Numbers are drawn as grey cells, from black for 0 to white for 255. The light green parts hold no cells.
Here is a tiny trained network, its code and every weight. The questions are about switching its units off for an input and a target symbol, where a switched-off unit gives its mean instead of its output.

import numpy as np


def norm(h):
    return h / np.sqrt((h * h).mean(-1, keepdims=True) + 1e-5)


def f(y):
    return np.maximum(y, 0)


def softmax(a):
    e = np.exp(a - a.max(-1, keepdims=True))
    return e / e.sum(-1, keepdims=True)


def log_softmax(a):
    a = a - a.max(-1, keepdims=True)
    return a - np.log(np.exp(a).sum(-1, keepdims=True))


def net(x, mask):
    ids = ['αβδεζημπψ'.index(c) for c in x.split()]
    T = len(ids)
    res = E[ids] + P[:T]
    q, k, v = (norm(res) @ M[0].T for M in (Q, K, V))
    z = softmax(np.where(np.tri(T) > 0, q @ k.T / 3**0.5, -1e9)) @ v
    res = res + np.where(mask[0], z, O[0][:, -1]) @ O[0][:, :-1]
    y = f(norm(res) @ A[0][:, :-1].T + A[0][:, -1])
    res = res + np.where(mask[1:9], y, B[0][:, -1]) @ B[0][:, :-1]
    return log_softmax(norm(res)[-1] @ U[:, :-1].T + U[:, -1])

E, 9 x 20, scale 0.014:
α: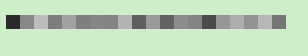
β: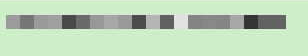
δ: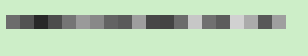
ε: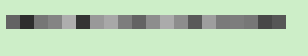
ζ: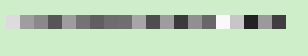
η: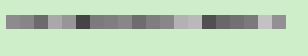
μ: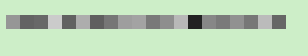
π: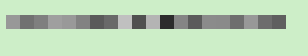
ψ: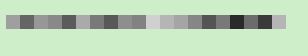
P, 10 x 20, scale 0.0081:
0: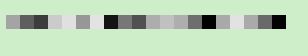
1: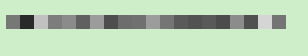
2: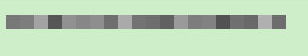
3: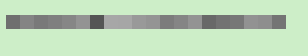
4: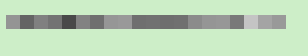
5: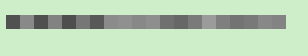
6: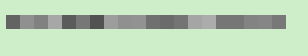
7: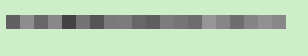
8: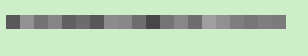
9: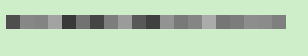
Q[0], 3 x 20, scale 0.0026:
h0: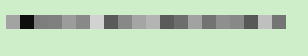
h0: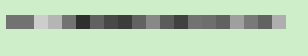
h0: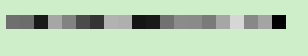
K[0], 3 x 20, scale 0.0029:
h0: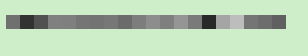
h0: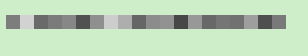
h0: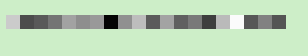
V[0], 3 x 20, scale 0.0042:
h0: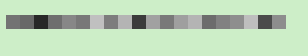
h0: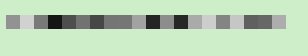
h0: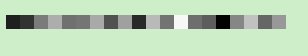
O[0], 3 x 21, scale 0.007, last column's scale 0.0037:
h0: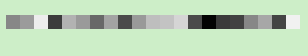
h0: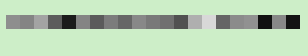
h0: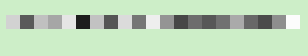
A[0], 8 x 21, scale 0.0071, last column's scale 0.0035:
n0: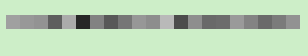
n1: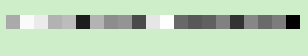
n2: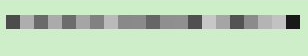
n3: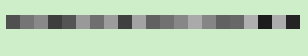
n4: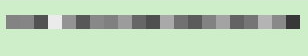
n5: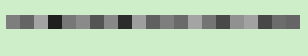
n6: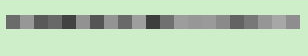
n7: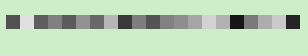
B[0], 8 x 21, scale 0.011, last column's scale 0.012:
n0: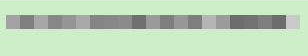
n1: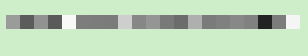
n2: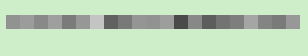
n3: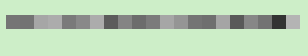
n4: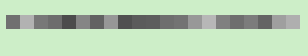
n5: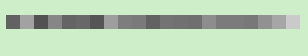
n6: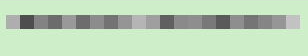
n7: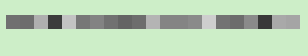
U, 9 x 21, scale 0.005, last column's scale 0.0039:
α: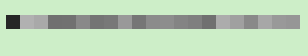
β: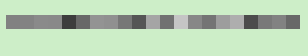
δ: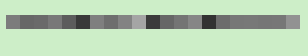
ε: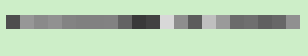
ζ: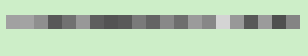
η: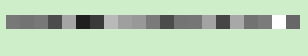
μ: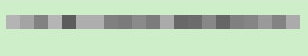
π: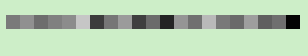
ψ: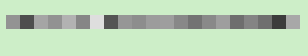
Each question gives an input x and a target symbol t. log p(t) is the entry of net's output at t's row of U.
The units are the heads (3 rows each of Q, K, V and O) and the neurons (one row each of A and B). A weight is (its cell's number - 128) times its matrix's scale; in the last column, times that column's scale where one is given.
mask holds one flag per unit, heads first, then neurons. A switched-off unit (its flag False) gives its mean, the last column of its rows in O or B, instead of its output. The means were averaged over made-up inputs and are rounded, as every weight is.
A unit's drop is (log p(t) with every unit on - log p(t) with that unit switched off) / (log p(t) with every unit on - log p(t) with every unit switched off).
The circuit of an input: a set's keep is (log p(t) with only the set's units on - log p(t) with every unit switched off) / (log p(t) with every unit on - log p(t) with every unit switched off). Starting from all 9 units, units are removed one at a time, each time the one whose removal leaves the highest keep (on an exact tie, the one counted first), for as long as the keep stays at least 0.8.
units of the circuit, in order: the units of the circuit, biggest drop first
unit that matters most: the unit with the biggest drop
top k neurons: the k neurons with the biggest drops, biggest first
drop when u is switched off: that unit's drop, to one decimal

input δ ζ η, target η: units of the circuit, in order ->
[h0, n3]
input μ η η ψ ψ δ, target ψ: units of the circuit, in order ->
[h0, n5]
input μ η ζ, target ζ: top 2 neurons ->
[n1, n5]
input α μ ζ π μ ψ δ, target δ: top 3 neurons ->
[n3, n1, n0]
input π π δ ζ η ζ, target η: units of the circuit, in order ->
[h0, n6, n7]
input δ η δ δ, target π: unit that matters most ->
n5
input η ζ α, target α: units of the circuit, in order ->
[h0, n1]
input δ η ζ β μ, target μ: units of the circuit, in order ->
[n2, n1, h0]
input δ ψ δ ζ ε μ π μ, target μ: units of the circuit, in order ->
[n2, h0, n1]
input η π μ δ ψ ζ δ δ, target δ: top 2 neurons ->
[n3, n5]
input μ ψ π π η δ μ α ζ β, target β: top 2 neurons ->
[n1, n5]
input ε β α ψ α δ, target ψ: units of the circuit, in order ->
[h0, n0]
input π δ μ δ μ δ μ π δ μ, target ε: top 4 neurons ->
[n4, n6, n1, n5]
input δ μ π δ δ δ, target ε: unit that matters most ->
n3
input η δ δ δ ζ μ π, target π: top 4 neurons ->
[n1, n6, n3, n5]
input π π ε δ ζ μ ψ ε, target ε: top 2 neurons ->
[n1, n6]
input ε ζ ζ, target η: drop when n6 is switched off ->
0.6
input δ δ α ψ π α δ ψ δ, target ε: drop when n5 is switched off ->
0.6
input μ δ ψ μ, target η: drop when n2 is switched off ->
0.2
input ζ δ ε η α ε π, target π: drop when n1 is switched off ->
0.5
